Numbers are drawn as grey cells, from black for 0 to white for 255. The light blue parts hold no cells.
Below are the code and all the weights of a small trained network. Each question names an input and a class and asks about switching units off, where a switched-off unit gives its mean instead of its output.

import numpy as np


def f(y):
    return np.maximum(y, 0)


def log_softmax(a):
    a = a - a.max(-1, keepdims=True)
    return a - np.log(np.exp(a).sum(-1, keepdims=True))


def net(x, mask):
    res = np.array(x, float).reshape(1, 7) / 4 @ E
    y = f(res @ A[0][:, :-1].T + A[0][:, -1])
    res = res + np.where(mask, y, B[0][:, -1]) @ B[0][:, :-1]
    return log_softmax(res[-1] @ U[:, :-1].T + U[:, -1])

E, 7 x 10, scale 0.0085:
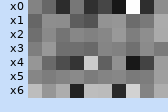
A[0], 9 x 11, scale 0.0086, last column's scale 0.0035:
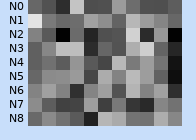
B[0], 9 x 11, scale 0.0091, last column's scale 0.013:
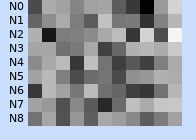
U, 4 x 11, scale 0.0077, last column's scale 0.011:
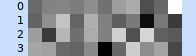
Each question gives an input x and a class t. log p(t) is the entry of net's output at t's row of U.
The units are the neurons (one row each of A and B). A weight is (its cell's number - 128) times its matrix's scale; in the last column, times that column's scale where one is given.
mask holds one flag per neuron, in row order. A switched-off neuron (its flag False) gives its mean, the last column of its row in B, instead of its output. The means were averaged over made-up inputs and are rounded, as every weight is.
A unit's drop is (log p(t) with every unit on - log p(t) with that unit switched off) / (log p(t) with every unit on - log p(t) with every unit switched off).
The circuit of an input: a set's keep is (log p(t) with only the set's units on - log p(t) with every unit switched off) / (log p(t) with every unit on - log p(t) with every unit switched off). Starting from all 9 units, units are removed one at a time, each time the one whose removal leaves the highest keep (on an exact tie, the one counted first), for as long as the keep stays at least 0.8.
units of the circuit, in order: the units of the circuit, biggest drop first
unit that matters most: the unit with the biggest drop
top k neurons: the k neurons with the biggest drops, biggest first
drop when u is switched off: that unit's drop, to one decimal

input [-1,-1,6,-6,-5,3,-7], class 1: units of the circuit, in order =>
(N0; N4)
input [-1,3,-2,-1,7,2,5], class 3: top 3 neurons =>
(N7; N0; N2)
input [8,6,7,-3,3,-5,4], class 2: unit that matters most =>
N2
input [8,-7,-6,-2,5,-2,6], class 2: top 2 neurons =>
(N2; N0)
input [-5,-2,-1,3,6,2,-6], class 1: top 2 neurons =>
(N2; N0)
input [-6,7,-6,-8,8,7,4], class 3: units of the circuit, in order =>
(N7; N2)
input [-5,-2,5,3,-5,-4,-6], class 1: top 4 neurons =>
(N2; N4; N7; N0)
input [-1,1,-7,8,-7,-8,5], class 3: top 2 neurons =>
(N3; N0)
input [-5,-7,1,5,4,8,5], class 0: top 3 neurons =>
(N2; N0; N4)
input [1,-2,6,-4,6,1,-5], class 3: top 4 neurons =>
(N7; N1; N6; N2)
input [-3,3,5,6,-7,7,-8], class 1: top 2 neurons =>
(N4; N0)
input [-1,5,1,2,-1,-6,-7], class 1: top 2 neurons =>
(N0; N4)
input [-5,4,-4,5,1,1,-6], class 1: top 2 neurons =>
(N2; N4)
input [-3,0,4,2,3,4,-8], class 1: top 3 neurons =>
(N0; N4; N2)
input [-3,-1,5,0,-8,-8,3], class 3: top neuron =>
(N3)
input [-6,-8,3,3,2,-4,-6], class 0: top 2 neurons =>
(N2; N6)
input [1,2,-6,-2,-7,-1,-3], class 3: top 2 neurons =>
(N3; N5)
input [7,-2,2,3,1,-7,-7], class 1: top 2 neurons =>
(N0; N4)
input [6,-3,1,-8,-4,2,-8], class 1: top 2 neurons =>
(N0; N4)
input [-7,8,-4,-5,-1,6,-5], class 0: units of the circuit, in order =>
(N2)
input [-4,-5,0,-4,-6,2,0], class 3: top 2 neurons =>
(N2; N3)
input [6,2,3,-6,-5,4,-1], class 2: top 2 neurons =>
(N2; N7)
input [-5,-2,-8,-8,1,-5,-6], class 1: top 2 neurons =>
(N2; N0)
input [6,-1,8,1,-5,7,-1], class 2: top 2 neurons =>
(N2; N7)
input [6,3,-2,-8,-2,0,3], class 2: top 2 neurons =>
(N2; N0)
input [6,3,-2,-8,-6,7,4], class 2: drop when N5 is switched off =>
-0.1
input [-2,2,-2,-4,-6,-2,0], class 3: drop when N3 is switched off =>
0.2
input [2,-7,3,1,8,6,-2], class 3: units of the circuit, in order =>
(N7)
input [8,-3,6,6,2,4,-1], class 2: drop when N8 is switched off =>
0.0
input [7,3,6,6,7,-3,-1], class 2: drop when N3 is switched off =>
0.1
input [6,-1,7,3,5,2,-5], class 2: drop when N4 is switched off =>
-0.1
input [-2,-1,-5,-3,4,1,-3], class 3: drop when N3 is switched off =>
-0.3
